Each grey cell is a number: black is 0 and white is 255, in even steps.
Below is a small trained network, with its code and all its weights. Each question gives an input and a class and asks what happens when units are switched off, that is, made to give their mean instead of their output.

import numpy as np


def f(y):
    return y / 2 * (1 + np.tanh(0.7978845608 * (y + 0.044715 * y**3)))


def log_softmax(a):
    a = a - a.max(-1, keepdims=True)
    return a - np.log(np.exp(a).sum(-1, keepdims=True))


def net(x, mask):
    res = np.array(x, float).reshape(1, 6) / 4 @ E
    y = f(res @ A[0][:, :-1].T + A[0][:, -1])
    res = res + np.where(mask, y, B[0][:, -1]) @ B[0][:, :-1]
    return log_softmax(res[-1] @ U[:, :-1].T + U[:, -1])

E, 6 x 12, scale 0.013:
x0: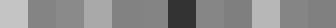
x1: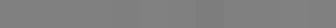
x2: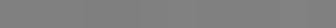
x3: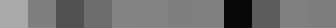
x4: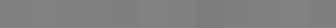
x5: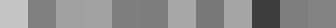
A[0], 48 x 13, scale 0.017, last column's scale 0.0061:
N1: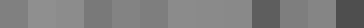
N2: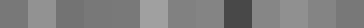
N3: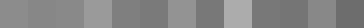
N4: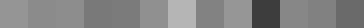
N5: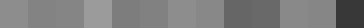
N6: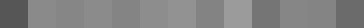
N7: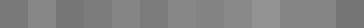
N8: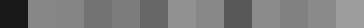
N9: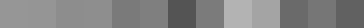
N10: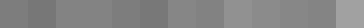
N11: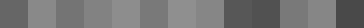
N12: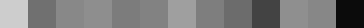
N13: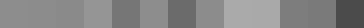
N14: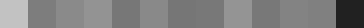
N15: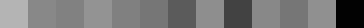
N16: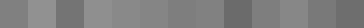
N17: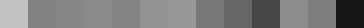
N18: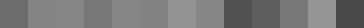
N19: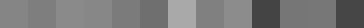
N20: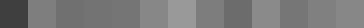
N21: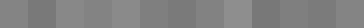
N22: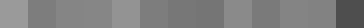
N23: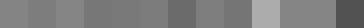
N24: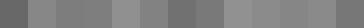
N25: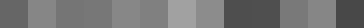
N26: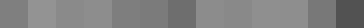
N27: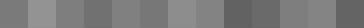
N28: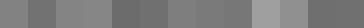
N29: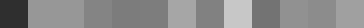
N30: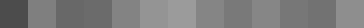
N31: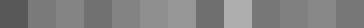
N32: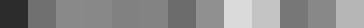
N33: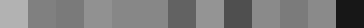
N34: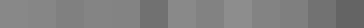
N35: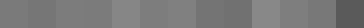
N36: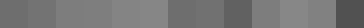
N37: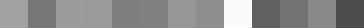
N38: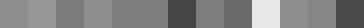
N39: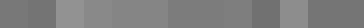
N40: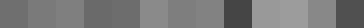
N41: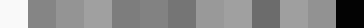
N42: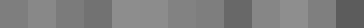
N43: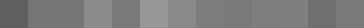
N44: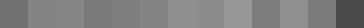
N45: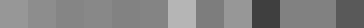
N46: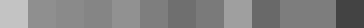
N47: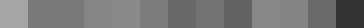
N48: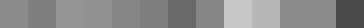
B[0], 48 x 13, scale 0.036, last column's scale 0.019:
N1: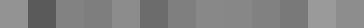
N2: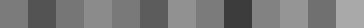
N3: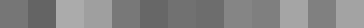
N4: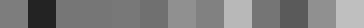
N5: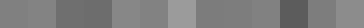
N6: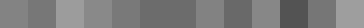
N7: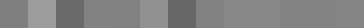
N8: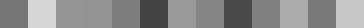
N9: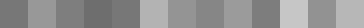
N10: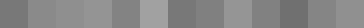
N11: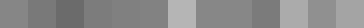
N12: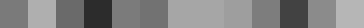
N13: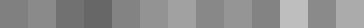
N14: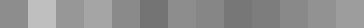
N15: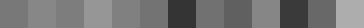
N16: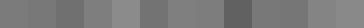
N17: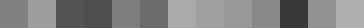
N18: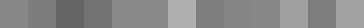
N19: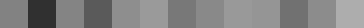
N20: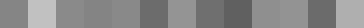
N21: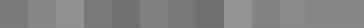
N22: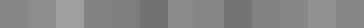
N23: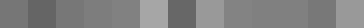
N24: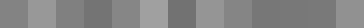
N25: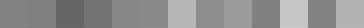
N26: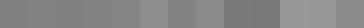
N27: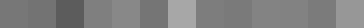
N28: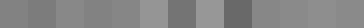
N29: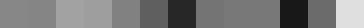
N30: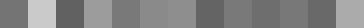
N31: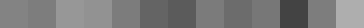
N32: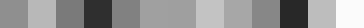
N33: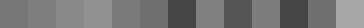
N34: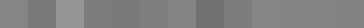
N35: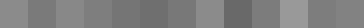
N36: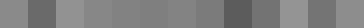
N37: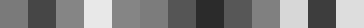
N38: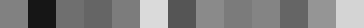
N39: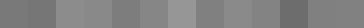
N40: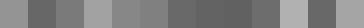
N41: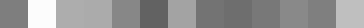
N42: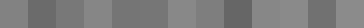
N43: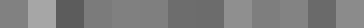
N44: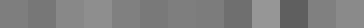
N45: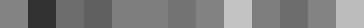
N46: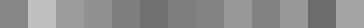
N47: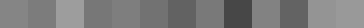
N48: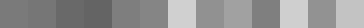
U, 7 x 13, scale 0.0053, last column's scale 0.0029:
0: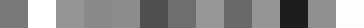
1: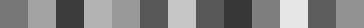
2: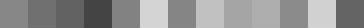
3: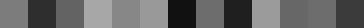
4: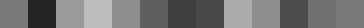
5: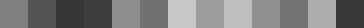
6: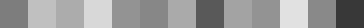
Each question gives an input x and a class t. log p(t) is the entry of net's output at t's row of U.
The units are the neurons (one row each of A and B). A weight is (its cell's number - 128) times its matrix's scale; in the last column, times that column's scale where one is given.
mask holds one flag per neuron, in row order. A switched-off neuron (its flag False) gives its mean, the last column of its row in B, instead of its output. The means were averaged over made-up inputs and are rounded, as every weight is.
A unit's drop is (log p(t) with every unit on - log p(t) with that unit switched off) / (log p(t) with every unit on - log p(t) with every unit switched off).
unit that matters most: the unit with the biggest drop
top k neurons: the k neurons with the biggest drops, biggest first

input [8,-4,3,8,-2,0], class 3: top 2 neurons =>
(N38, N32)
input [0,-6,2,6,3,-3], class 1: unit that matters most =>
N29
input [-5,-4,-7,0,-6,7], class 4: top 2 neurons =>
(N37, N32)
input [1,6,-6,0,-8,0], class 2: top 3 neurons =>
(N37, N29, N41)
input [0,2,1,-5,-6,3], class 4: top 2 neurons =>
(N29, N37)
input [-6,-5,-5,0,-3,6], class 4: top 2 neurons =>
(N32, N37)
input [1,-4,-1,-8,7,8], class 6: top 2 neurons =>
(N41, N48)
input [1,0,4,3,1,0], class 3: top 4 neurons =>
(N32, N41, N8, N48)
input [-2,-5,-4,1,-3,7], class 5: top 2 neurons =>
(N12, N17)
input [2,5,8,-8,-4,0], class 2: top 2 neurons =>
(N32, N48)
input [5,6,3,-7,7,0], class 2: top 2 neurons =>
(N32, N38)
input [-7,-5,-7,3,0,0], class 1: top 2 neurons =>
(N32, N8)
